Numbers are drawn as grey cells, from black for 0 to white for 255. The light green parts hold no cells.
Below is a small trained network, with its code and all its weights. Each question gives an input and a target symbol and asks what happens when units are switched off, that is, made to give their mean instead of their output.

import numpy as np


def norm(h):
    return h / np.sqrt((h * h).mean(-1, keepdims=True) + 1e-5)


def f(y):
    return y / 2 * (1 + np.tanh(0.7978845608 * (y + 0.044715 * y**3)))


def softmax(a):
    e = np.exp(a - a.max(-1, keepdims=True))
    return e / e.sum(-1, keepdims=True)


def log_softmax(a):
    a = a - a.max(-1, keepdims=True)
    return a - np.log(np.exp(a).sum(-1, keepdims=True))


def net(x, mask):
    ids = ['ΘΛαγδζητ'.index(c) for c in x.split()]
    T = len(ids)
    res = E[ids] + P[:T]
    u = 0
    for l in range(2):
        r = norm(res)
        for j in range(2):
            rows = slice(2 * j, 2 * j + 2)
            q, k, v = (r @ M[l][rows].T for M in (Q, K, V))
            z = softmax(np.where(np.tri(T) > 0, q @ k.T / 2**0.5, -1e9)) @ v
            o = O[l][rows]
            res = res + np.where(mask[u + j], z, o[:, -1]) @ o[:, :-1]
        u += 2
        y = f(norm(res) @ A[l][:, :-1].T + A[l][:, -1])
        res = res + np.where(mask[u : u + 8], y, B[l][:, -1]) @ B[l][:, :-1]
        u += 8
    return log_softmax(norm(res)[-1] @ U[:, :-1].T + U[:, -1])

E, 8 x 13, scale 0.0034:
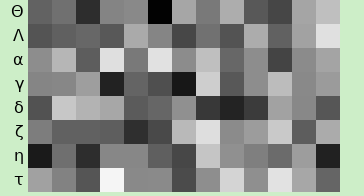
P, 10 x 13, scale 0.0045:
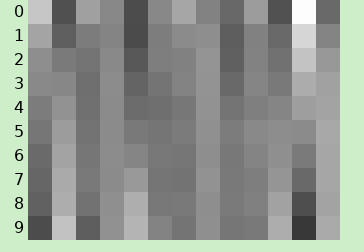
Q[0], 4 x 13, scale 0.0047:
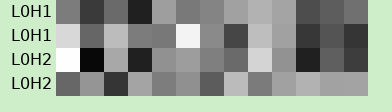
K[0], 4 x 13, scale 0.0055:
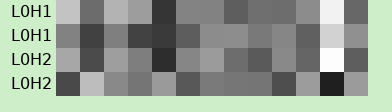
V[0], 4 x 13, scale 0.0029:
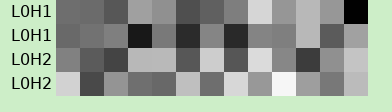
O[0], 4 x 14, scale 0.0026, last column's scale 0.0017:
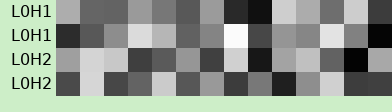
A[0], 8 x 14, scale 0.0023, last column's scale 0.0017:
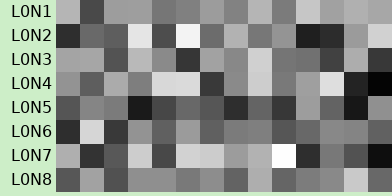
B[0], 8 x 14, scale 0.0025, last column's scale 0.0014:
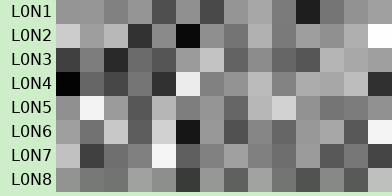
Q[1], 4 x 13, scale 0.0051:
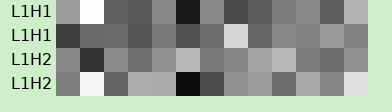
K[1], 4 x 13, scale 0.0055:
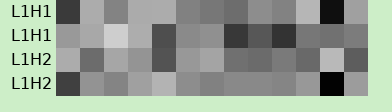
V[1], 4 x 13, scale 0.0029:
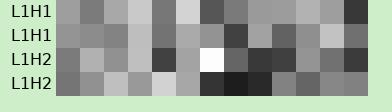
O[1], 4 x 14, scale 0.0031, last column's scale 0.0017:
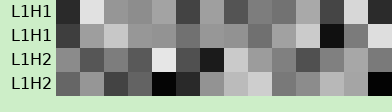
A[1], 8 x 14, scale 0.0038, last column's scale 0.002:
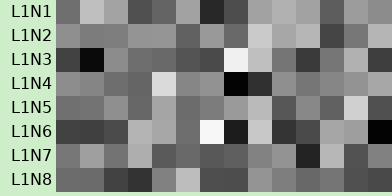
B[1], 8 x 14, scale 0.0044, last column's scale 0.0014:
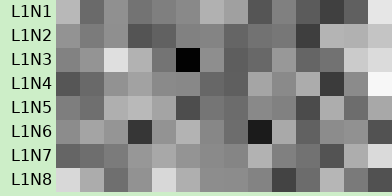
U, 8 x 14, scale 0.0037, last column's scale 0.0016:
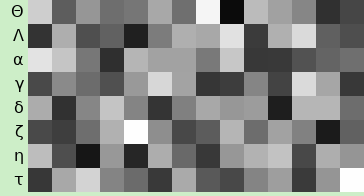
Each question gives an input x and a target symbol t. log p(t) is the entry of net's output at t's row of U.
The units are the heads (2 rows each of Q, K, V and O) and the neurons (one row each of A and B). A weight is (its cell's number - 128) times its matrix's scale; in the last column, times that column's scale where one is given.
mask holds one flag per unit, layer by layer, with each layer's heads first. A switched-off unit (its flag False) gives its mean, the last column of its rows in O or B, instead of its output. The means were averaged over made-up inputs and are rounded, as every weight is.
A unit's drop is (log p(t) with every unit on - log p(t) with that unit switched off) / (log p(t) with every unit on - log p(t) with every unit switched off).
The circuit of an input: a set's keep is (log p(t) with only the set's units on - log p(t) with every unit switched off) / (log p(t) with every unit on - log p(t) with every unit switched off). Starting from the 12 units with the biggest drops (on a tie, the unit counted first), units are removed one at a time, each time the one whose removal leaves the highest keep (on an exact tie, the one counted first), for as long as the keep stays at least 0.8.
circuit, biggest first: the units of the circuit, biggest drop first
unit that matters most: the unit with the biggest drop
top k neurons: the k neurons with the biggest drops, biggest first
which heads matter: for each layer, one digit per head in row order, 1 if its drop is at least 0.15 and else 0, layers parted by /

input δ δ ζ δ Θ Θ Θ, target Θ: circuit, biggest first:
L0H2, L1H2, L1N3
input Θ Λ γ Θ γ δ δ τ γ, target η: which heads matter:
11 / 11
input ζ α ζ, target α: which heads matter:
11 / 01
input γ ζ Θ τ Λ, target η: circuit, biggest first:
L0H1, L1H2, L1N3
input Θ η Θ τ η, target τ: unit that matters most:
L1H1
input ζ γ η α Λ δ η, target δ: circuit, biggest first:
L0H2, L0N2
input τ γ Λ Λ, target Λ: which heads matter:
01 / 01
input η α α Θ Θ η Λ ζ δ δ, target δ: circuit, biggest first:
L0H2, L1H2, L1H1, L1N5
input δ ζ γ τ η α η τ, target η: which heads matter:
10 / 00
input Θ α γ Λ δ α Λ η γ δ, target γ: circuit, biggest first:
L0H2, L1N6, L1H1
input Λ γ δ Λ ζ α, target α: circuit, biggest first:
L0H1, L0N2
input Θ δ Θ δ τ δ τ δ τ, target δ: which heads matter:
01 / 01
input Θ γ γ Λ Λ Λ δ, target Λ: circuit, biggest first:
L1H2, L1N3, L1H1
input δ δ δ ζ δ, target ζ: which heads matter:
01 / 01
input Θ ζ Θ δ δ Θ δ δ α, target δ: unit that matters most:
L1N5
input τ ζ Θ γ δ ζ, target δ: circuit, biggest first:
L0H2, L1N5, L1N2
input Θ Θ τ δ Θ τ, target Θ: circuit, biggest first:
L0H2, L1N1
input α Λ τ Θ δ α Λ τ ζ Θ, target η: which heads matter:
11 / 10
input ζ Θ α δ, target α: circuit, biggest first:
L0H1, L1H2, L1N3
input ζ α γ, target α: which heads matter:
11 / 00
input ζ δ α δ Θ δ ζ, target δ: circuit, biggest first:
L1N5, L0H2, L1N2
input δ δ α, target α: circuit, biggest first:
L0H1
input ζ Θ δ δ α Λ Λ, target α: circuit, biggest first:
L0H1, L1N8
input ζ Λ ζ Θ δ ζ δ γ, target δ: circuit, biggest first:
L0H2, L1N5
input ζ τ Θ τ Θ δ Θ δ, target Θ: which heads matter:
01 / 00
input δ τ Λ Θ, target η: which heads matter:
11 / 00
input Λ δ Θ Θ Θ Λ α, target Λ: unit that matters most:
L1H2
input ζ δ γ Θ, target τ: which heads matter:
11 / 10
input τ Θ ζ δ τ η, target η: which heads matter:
11 / 01
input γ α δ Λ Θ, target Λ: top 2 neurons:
L1N3, L0N3
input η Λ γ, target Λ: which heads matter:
01 / 01
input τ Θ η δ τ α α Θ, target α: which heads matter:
11 / 00
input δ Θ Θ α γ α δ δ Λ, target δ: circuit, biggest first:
L1N5, L0H2, L1H2
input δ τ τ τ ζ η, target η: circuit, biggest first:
L0H1
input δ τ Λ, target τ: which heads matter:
00 / 10
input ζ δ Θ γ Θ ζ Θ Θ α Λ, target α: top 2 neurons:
L1N8, L1N1
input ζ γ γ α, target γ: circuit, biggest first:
L0H2, L1N6
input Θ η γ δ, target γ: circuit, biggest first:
L0H2, L1N6
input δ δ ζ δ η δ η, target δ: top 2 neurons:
L0N2, L1N2
